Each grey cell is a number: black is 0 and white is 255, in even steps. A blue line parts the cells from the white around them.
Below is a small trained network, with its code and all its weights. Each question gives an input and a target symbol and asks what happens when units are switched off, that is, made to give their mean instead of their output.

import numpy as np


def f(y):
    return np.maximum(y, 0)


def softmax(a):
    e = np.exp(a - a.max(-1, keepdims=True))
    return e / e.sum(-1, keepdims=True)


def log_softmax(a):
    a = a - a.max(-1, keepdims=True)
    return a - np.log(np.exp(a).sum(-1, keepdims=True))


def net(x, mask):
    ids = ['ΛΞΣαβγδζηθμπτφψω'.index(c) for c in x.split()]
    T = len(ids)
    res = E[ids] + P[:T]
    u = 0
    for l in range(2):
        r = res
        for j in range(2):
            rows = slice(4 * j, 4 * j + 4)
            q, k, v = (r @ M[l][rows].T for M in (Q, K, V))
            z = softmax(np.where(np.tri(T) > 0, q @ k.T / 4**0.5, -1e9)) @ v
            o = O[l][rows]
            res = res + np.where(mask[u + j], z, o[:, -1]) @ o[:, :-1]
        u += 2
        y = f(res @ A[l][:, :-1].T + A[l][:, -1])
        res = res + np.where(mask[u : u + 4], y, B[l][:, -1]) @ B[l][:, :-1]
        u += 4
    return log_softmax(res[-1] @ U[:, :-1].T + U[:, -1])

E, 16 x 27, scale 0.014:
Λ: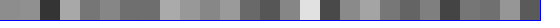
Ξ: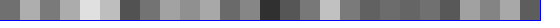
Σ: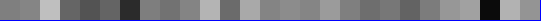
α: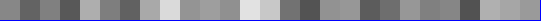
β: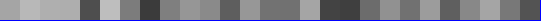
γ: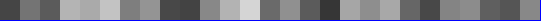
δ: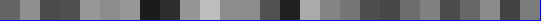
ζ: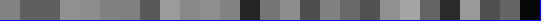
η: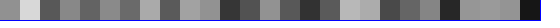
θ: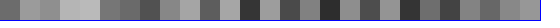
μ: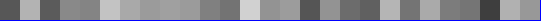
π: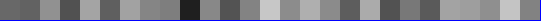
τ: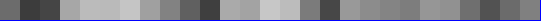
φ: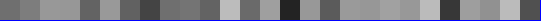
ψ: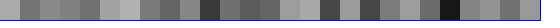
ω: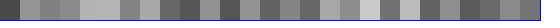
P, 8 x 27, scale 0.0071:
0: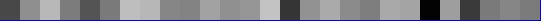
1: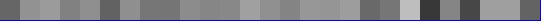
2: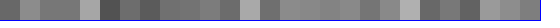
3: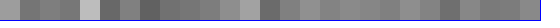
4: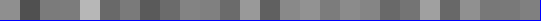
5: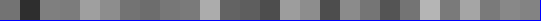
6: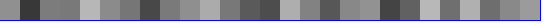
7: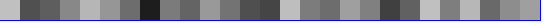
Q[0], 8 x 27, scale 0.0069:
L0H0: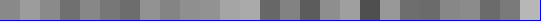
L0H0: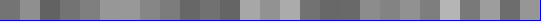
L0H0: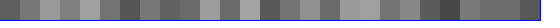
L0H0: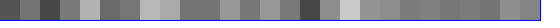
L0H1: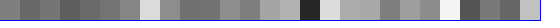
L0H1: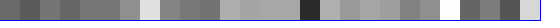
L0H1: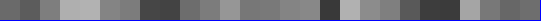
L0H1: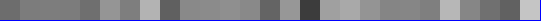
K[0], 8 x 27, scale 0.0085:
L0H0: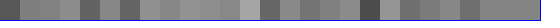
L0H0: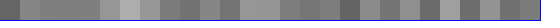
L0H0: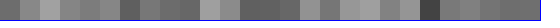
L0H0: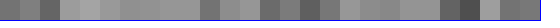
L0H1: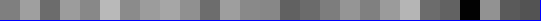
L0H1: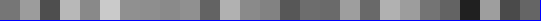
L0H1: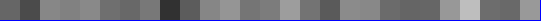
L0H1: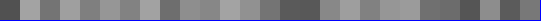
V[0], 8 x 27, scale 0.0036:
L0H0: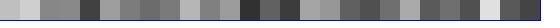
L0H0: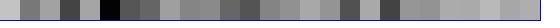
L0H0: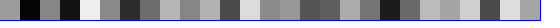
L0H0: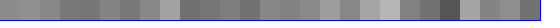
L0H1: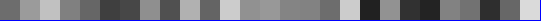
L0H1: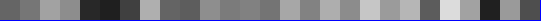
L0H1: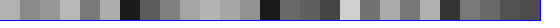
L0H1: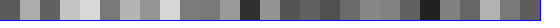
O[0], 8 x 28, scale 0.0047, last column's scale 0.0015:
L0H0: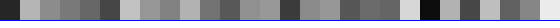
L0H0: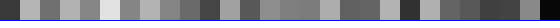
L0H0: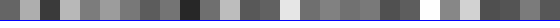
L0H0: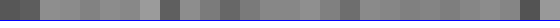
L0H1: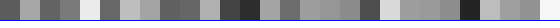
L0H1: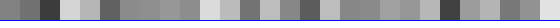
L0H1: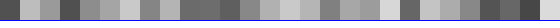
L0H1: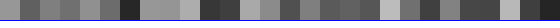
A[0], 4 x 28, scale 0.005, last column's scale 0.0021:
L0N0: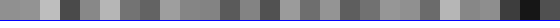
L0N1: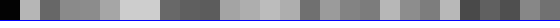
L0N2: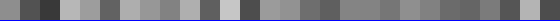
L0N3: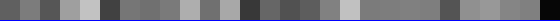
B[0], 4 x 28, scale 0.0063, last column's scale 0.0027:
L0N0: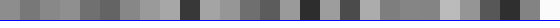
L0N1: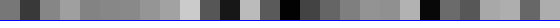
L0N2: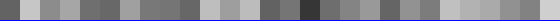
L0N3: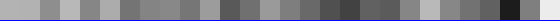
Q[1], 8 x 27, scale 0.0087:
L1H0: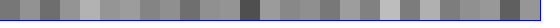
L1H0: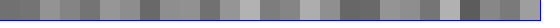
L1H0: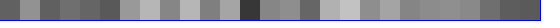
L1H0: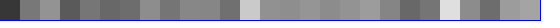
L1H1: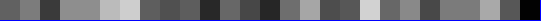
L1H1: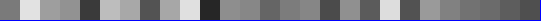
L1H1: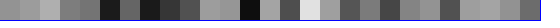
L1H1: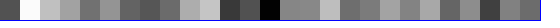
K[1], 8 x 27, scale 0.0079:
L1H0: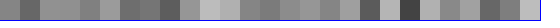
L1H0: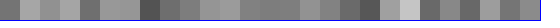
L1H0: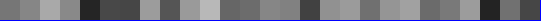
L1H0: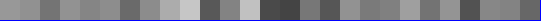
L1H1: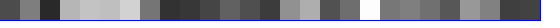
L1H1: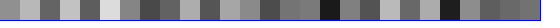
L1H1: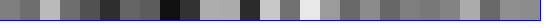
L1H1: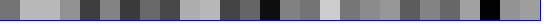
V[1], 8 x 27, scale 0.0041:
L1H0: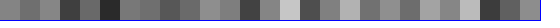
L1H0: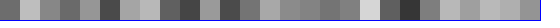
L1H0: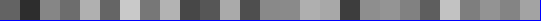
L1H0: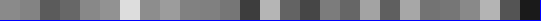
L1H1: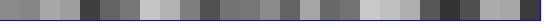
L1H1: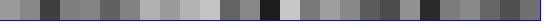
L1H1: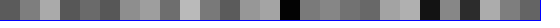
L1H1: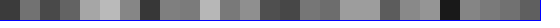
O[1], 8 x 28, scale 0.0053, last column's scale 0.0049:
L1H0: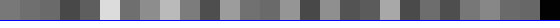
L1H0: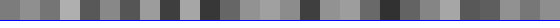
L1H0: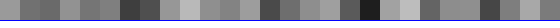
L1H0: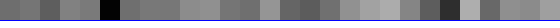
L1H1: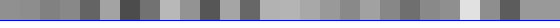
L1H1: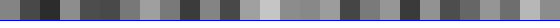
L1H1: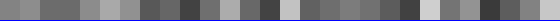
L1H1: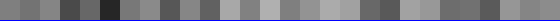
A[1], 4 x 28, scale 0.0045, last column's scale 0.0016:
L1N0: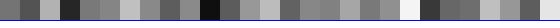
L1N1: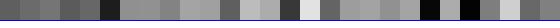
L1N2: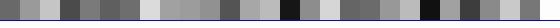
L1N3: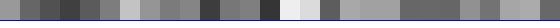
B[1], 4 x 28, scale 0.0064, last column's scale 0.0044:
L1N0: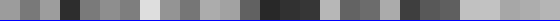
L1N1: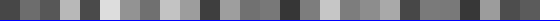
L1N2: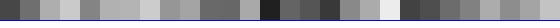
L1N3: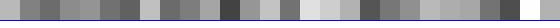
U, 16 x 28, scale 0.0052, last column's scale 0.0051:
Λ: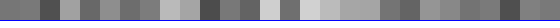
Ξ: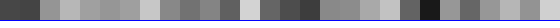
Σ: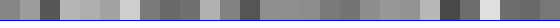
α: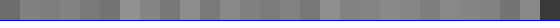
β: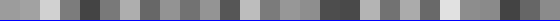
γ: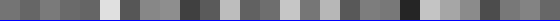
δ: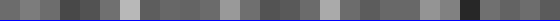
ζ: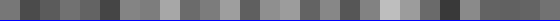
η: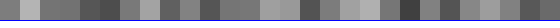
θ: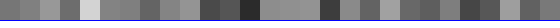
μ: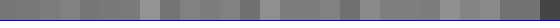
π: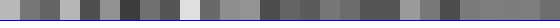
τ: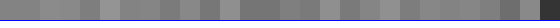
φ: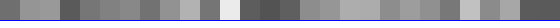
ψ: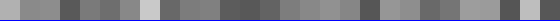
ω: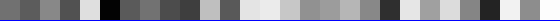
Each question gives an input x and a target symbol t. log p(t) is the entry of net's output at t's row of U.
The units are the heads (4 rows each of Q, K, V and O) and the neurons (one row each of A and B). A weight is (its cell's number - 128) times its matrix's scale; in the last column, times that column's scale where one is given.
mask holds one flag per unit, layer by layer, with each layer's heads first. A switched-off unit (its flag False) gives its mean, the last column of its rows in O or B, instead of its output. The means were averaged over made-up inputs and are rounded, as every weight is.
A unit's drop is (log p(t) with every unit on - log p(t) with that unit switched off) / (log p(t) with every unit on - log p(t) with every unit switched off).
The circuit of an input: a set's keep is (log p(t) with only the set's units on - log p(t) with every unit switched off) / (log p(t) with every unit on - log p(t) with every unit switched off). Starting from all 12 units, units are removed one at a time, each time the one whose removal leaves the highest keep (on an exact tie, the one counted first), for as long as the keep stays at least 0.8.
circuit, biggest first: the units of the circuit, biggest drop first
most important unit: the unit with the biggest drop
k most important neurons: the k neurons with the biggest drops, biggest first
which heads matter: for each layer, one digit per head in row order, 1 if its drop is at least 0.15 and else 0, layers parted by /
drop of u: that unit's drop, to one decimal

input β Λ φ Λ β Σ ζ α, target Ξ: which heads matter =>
00 / 01
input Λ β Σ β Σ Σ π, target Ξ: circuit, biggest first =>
[L1H1, L1N2]
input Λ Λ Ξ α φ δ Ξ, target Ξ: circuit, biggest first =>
[L1H1, L0H1, L1N2]
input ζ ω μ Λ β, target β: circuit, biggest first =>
[L0H1, L0N0]
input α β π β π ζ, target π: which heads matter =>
01 / 10
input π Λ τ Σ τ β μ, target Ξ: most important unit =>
L1H1
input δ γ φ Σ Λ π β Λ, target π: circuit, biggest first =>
[L0H1, L1H0]
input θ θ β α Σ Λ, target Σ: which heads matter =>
01 / 00
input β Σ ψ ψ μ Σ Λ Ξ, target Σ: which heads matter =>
01 / 01
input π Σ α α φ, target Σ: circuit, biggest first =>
[L0H1, L0N3]
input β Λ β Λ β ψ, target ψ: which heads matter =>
01 / 00
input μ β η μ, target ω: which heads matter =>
00 / 01
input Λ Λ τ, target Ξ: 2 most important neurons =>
[L1N0, L1N1]
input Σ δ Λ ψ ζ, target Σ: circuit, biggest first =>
[L0H1]
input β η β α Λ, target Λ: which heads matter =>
01 / 00
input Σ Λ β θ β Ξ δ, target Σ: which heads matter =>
01 / 00
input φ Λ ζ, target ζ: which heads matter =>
00 / 11
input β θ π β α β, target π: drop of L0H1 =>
0.9
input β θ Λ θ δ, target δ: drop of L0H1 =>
0.2
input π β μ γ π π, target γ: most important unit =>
L0H0
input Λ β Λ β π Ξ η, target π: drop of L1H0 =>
0.2
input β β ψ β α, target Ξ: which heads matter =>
00 / 00
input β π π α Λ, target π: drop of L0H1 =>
0.9
